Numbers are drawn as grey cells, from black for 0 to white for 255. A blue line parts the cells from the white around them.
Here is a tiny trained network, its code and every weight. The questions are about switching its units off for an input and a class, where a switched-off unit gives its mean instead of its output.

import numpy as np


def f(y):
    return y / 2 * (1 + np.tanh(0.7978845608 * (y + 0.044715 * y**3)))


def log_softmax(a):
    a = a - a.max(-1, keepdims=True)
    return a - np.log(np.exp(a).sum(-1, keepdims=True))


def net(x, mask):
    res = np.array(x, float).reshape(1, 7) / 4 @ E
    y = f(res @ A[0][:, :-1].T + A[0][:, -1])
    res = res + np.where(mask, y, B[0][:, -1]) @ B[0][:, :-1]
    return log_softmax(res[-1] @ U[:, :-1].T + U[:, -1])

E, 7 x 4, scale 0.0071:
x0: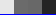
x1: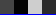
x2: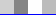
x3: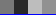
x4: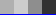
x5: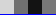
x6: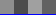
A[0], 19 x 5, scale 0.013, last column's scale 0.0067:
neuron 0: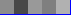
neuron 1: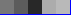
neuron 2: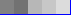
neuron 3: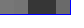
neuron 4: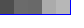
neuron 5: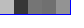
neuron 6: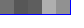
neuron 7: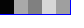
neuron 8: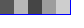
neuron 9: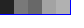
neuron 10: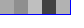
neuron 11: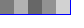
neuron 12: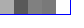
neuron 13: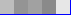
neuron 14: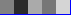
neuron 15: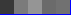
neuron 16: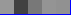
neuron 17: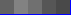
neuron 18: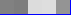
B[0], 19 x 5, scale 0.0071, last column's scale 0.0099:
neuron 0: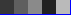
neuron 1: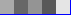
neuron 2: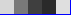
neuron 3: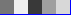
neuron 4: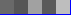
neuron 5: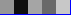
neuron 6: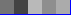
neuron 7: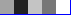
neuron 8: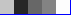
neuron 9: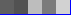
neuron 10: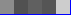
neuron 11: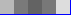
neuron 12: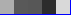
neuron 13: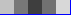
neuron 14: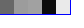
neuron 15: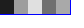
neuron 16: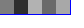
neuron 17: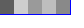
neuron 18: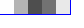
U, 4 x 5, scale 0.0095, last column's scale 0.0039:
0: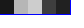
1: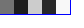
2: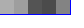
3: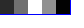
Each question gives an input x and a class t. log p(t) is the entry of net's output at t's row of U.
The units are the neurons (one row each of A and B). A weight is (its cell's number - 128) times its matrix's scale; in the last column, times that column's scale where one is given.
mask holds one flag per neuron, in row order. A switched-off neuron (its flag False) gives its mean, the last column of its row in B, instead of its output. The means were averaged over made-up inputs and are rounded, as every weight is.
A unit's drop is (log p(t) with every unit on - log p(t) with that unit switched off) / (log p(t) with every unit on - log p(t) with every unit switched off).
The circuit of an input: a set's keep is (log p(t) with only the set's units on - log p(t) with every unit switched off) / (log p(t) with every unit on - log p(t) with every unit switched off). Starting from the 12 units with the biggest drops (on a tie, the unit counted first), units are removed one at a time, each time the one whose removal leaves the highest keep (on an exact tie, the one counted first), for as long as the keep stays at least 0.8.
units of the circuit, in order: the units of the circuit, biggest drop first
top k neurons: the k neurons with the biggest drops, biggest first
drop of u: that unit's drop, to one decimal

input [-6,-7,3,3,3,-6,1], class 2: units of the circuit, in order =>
[neuron 18]
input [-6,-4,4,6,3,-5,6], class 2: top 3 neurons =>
[neuron 18; neuron 2; neuron 5]
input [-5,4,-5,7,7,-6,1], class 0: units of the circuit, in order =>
[neuron 15; neuron 8; neuron 5]
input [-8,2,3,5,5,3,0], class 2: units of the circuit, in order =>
[neuron 18; neuron 5]
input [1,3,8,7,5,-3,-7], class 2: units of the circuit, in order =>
[neuron 18; neuron 7]
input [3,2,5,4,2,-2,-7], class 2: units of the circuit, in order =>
[neuron 7; neuron 18; neuron 9]
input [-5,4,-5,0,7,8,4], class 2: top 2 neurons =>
[neuron 3; neuron 7]
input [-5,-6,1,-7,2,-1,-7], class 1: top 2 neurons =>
[neuron 7; neuron 3]
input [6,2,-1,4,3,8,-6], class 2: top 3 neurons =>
[neuron 3; neuron 7; neuron 9]
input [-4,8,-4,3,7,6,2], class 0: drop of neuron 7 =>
0.2
